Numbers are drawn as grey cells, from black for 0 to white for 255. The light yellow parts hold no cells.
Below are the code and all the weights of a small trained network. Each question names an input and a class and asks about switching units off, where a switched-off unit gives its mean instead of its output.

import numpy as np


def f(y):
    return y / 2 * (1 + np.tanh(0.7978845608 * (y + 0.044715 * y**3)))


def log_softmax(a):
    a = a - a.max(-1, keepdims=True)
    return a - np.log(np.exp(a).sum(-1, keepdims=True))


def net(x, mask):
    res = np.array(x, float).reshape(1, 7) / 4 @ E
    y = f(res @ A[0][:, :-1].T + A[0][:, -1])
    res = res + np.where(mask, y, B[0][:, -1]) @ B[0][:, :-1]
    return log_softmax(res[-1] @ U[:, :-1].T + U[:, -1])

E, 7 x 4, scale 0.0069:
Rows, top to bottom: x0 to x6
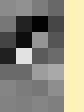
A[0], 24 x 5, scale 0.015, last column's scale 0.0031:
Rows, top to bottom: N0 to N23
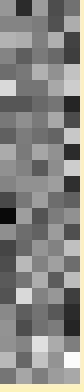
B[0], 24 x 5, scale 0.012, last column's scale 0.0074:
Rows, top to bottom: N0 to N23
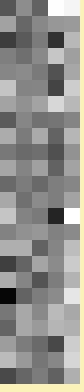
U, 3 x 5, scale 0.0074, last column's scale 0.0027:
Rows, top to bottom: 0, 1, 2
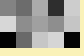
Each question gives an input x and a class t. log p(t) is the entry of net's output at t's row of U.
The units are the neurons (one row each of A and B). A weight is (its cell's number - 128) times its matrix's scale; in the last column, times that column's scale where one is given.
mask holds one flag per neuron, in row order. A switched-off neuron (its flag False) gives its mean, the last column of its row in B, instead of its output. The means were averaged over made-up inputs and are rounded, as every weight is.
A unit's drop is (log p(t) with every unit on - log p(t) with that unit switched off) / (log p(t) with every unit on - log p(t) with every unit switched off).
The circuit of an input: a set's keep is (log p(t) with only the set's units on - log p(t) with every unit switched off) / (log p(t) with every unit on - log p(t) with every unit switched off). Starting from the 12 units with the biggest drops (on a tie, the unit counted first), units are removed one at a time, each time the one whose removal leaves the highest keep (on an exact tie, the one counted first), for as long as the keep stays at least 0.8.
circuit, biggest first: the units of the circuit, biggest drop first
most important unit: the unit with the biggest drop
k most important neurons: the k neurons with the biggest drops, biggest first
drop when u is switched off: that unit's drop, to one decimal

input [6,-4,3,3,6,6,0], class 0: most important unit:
N0
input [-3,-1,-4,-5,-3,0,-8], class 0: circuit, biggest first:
N2; N0
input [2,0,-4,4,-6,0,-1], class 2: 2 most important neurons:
N18; N5
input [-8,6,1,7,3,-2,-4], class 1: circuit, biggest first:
N6; N18
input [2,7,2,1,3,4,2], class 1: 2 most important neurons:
N18; N16
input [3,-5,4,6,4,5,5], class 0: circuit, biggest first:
N13; N0
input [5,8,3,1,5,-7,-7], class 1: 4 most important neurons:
N18; N13; N16; N8
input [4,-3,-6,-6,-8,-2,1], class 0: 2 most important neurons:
N2; N0
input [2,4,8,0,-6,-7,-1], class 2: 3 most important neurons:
N0; N5; N22
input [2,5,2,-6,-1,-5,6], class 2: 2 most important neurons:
N0; N13
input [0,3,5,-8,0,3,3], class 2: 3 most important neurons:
N0; N13; N20
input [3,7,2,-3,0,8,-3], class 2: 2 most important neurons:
N0; N13
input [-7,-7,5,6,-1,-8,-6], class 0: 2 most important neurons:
N13; N0
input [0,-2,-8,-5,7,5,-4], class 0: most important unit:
N2
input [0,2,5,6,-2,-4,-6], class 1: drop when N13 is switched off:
-0.1
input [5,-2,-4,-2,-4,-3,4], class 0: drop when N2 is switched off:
0.2
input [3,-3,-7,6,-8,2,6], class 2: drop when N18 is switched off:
0.3
